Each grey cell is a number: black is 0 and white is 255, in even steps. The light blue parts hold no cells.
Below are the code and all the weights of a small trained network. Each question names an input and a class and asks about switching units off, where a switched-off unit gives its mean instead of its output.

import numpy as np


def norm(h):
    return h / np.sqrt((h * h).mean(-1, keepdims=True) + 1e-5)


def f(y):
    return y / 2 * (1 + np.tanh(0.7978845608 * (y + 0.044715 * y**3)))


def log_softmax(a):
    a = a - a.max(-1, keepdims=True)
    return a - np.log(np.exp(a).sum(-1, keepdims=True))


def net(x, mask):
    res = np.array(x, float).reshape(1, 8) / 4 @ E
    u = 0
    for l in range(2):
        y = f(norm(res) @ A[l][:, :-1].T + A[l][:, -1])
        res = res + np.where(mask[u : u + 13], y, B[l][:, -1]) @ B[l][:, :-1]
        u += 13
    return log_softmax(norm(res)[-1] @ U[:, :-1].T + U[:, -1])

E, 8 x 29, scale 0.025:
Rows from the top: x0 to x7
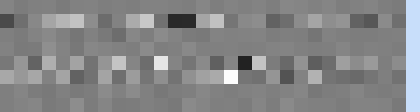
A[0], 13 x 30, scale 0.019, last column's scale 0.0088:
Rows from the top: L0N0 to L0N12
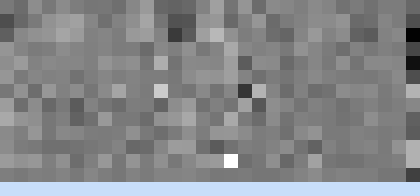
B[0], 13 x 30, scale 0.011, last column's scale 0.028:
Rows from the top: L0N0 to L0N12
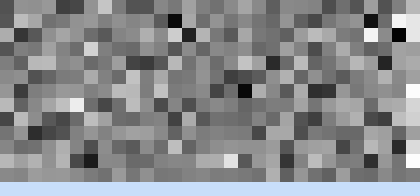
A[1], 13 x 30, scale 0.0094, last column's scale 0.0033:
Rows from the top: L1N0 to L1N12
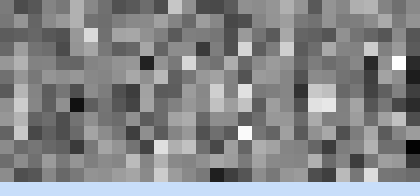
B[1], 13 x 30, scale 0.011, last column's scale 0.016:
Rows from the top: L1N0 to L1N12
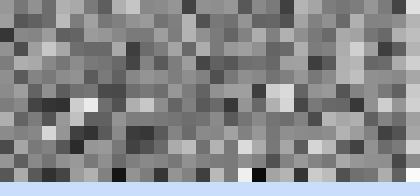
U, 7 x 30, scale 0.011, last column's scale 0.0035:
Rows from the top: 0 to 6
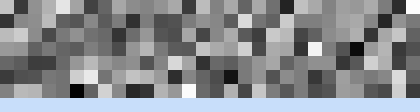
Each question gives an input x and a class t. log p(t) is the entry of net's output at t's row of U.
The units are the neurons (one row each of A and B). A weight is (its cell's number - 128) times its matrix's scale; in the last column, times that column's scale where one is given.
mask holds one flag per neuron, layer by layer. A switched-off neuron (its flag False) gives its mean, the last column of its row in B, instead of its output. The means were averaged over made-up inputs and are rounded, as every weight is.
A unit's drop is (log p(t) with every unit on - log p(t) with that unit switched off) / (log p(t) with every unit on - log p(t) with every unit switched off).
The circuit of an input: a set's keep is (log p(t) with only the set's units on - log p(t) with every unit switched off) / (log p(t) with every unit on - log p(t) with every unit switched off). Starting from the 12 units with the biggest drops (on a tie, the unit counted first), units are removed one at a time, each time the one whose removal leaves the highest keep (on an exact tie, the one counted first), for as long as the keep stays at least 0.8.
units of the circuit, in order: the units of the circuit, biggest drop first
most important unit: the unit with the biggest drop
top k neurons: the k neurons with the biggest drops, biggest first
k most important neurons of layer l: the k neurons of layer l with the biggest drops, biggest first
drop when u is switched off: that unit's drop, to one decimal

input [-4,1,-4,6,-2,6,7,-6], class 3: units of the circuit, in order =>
[L0N6]
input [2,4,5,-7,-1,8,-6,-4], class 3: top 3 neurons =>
[L0N6 L1N7 L0N2]
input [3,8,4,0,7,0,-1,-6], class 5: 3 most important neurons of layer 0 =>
[L0N1 L0N11 L0N10]
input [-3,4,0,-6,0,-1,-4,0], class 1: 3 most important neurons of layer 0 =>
[L0N1 L0N6 L0N11]
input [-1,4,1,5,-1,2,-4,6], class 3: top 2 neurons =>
[L0N2 L0N6]
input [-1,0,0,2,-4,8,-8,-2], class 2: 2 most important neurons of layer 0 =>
[L0N8 L0N10]
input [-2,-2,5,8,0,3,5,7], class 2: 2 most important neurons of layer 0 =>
[L0N6 L0N11]
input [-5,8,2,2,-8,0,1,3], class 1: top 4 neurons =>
[L0N11 L0N1 L0N0 L0N10]
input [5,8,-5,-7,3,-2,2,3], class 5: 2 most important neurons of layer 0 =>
[L0N1 L0N11]
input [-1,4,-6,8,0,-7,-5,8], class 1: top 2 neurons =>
[L0N6 L0N7]
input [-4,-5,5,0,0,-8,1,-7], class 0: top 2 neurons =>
[L0N6 L1N0]
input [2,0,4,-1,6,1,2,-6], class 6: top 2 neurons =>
[L0N2 L0N7]
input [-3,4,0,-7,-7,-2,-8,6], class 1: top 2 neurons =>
[L0N11 L0N6]
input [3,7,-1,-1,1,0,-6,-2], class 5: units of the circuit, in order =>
[L0N11]
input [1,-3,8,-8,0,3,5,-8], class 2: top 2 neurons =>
[L0N6 L1N7]
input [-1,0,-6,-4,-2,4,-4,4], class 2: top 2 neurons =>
[L0N8 L0N10]
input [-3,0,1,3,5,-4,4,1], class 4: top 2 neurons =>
[L1N12 L0N1]
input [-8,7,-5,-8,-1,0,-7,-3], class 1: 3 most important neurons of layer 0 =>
[L0N1 L0N11 L0N6]
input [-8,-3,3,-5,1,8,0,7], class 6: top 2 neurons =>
[L0N4 L1N12]
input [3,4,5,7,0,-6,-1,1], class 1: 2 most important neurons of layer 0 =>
[L0N6 L0N7]
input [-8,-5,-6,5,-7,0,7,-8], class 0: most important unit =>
L0N11
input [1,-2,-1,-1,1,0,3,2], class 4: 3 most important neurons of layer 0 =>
[L0N11 L0N1 L0N10]
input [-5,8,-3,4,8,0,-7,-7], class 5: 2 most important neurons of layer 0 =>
[L0N1 L0N11]
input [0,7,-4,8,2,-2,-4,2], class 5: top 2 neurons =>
[L0N1 L0N11]
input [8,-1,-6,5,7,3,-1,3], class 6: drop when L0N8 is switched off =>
0.0
